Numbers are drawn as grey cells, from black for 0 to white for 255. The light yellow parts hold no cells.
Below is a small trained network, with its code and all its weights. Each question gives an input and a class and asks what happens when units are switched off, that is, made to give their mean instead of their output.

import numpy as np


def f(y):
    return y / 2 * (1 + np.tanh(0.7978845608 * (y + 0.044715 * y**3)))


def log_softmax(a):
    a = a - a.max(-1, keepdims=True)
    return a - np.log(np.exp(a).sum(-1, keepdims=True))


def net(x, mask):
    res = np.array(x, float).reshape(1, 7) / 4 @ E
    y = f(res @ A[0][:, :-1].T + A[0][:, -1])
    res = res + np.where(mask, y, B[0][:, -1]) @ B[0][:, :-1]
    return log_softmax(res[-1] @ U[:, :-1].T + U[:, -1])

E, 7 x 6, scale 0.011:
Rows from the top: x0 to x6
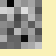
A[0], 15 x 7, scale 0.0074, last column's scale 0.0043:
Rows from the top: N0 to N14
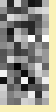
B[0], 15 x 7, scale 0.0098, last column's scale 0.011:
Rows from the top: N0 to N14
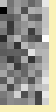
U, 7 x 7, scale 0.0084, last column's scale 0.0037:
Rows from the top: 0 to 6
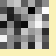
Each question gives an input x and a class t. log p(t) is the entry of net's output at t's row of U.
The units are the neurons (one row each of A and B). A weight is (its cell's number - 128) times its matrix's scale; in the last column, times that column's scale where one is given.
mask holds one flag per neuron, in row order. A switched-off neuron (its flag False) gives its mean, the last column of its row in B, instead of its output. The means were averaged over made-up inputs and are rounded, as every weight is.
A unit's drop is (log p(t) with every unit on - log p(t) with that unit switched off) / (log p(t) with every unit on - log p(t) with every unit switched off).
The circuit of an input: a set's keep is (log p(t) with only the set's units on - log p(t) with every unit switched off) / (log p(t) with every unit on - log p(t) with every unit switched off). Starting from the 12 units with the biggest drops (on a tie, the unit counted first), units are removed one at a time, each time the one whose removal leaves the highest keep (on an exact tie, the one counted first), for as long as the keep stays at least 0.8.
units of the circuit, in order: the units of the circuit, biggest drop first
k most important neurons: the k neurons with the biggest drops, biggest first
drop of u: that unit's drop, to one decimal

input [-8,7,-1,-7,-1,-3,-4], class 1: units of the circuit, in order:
[N8]
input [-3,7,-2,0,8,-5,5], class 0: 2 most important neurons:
[N13; N4]
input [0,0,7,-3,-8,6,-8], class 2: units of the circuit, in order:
[N12; N3]
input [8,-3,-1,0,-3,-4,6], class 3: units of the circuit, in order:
[N1; N9]
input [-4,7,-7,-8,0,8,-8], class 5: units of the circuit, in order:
[N12; N0]
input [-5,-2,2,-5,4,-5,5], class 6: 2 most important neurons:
[N13; N11]
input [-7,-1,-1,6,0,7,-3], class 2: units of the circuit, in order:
[N12; N3]
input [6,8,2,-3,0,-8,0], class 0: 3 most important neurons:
[N13; N14; N4]
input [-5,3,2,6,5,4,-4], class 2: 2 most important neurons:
[N5; N3]
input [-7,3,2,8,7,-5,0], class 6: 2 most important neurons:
[N11; N5]
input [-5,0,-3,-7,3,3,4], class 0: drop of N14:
-0.1
